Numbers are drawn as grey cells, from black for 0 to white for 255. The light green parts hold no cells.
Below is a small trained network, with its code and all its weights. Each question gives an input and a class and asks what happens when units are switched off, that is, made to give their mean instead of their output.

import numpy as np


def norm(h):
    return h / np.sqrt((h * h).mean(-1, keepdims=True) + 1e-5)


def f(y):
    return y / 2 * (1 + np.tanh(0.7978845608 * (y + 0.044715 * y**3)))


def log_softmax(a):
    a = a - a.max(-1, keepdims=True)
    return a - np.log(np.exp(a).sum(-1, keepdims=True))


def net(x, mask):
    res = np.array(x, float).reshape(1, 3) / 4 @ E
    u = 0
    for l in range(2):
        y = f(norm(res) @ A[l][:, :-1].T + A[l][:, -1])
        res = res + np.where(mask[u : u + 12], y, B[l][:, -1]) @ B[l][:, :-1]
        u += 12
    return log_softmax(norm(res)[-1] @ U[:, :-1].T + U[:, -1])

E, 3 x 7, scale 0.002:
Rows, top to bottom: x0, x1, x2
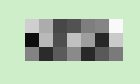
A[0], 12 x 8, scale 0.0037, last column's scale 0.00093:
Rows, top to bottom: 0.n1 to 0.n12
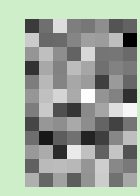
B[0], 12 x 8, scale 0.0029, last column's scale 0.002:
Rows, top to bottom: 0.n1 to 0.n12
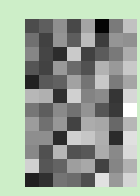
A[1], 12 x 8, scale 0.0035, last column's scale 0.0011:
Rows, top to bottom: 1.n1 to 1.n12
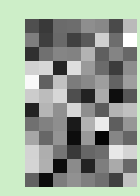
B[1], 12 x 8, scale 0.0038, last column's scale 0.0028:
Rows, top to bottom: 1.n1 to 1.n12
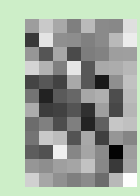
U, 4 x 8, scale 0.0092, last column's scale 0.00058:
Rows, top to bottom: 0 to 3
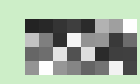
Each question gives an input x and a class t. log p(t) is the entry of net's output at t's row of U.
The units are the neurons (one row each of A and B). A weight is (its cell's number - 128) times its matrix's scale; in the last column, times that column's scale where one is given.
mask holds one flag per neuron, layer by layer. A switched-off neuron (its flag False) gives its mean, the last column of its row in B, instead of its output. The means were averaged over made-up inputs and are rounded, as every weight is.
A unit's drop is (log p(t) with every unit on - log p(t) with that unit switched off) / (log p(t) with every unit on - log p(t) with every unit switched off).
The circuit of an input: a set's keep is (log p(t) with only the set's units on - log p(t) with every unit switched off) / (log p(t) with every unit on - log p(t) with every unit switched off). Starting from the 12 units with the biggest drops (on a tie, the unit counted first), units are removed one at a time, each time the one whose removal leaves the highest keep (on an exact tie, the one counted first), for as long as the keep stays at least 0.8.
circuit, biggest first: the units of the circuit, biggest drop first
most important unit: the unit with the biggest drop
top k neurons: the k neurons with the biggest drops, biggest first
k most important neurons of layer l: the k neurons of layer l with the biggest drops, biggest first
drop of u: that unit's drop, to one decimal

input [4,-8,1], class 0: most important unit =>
0.n12
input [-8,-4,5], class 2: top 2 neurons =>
0.n1, 0.n6
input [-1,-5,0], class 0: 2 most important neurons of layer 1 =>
1.n6, 1.n4
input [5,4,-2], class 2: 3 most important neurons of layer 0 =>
0.n12, 0.n9, 0.n10
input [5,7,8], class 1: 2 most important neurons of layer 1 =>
1.n11, 1.n8
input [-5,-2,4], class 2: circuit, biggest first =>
0.n1, 1.n1
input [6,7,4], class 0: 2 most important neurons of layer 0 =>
0.n5, 0.n6
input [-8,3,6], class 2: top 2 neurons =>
0.n6, 0.n1
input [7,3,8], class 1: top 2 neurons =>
0.n9, 0.n1
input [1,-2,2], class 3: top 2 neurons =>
0.n6, 0.n12
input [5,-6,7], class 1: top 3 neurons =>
0.n9, 1.n11, 0.n10
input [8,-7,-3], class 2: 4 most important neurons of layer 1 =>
1.n10, 1.n7, 1.n9, 1.n11
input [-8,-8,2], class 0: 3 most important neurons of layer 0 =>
0.n12, 0.n7, 0.n2
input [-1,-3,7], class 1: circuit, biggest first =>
0.n9
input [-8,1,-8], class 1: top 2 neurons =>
0.n6, 0.n2
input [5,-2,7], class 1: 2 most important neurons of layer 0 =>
0.n9, 0.n1
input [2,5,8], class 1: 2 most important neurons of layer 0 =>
0.n9, 0.n12
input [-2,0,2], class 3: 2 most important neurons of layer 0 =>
0.n6, 0.n1
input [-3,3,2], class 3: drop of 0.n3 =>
-0.1
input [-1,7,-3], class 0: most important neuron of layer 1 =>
1.n7
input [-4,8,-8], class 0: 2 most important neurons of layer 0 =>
0.n4, 0.n9
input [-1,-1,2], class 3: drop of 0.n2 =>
-0.1
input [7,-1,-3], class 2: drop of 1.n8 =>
0.0
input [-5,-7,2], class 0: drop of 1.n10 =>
0.1
